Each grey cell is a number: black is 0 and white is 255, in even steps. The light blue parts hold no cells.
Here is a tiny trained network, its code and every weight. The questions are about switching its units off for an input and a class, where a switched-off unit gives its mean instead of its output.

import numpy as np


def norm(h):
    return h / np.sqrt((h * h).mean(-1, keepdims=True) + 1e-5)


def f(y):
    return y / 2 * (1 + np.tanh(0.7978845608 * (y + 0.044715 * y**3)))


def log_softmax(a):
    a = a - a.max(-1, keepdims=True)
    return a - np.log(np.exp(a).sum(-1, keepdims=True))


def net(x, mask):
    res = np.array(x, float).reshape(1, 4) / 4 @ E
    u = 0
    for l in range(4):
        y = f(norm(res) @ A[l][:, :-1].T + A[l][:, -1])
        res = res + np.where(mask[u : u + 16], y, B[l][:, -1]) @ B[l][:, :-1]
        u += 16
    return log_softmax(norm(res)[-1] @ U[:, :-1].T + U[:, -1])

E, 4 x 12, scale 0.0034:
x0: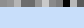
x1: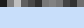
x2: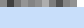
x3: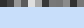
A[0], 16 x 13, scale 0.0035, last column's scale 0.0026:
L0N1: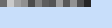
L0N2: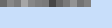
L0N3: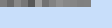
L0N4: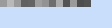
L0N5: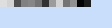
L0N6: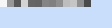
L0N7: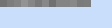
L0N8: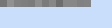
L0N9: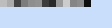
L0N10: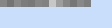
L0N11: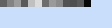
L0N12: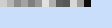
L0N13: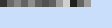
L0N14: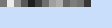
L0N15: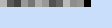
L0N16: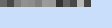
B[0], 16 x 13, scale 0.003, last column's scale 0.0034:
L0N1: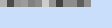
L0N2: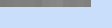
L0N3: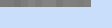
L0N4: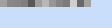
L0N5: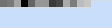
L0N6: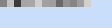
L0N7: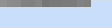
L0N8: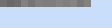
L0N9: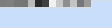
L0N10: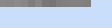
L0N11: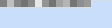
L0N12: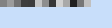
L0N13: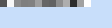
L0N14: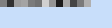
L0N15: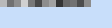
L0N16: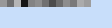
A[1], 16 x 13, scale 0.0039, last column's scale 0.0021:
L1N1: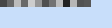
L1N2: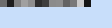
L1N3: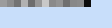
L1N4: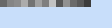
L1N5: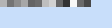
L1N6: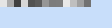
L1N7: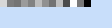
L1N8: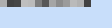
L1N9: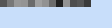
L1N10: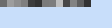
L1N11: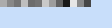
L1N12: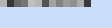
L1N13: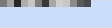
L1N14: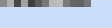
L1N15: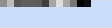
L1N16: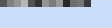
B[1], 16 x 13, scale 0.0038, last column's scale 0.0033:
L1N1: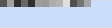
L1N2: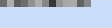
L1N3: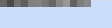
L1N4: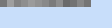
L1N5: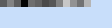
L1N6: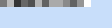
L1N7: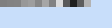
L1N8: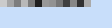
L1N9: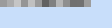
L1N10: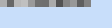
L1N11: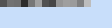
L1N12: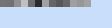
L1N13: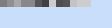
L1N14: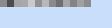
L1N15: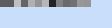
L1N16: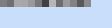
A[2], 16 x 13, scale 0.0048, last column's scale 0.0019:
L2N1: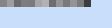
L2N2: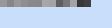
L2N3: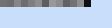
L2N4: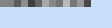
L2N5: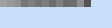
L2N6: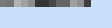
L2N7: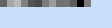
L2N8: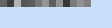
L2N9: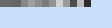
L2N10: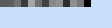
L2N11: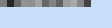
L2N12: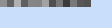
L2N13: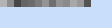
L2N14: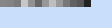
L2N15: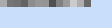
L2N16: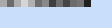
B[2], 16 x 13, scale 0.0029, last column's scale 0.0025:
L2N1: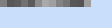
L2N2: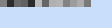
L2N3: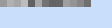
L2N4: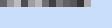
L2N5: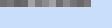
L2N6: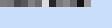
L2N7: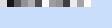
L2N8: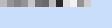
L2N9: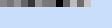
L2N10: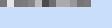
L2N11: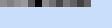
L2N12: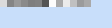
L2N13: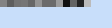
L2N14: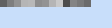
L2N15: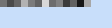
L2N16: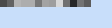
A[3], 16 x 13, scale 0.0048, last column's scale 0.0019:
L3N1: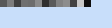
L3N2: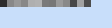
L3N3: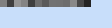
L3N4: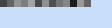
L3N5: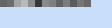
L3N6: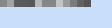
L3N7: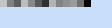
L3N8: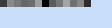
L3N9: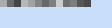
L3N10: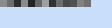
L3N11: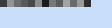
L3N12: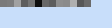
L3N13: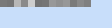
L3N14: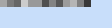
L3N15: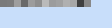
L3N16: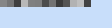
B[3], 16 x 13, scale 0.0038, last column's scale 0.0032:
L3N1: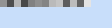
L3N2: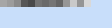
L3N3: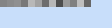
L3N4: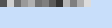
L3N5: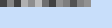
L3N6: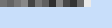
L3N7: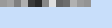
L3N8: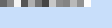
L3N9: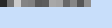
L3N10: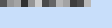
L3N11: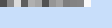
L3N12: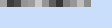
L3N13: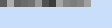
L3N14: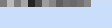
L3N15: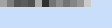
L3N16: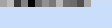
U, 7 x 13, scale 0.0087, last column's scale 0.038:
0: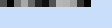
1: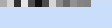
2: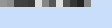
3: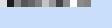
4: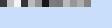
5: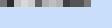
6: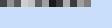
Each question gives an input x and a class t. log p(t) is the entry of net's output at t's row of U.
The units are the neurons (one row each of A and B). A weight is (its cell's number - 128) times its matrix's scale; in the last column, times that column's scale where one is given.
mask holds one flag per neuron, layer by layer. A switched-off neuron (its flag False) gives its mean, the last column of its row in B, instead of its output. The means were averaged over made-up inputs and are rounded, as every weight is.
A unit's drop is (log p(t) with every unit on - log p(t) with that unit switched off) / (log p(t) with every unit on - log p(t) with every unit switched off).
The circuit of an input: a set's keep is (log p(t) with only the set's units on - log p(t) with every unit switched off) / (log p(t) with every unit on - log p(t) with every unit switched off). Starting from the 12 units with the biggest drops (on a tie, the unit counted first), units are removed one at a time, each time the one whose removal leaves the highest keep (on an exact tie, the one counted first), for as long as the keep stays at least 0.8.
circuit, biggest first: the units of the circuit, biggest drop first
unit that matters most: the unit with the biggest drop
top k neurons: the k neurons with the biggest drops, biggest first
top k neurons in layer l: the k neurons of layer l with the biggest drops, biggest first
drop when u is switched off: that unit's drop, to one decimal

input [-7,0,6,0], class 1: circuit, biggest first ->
[L0N12, L1N8, L3N16]
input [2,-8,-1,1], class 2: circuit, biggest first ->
[L1N7]
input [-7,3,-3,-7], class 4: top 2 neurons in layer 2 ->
[L2N4, L2N7]
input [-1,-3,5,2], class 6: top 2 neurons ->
[L1N12, L2N16]
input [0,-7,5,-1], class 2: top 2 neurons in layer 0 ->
[L0N12, L0N13]
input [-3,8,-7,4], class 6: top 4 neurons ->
[L2N7, L1N6, L3N4, L1N11]
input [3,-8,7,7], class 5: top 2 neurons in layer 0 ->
[L0N13, L0N5]
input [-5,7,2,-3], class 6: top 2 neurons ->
[L1N6, L0N6]
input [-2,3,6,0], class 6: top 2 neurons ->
[L1N6, L0N12]
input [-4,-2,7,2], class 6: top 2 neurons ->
[L1N12, L0N16]
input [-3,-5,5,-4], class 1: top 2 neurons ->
[L1N8, L0N9]
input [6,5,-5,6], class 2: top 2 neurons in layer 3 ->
[L3N15, L3N8]
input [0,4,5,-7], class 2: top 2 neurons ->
[L0N12, L1N13]
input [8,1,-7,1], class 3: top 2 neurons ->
[L2N7, L1N6]
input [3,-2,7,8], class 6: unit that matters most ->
L1N12
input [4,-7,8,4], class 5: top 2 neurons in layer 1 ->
[L1N8, L1N12]
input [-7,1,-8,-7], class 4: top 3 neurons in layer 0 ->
[L0N5, L0N9, L0N12]
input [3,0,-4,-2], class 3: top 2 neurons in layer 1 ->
[L1N6, L1N1]
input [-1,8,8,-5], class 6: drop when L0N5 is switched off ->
0.1
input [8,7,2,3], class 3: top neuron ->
[L2N7]
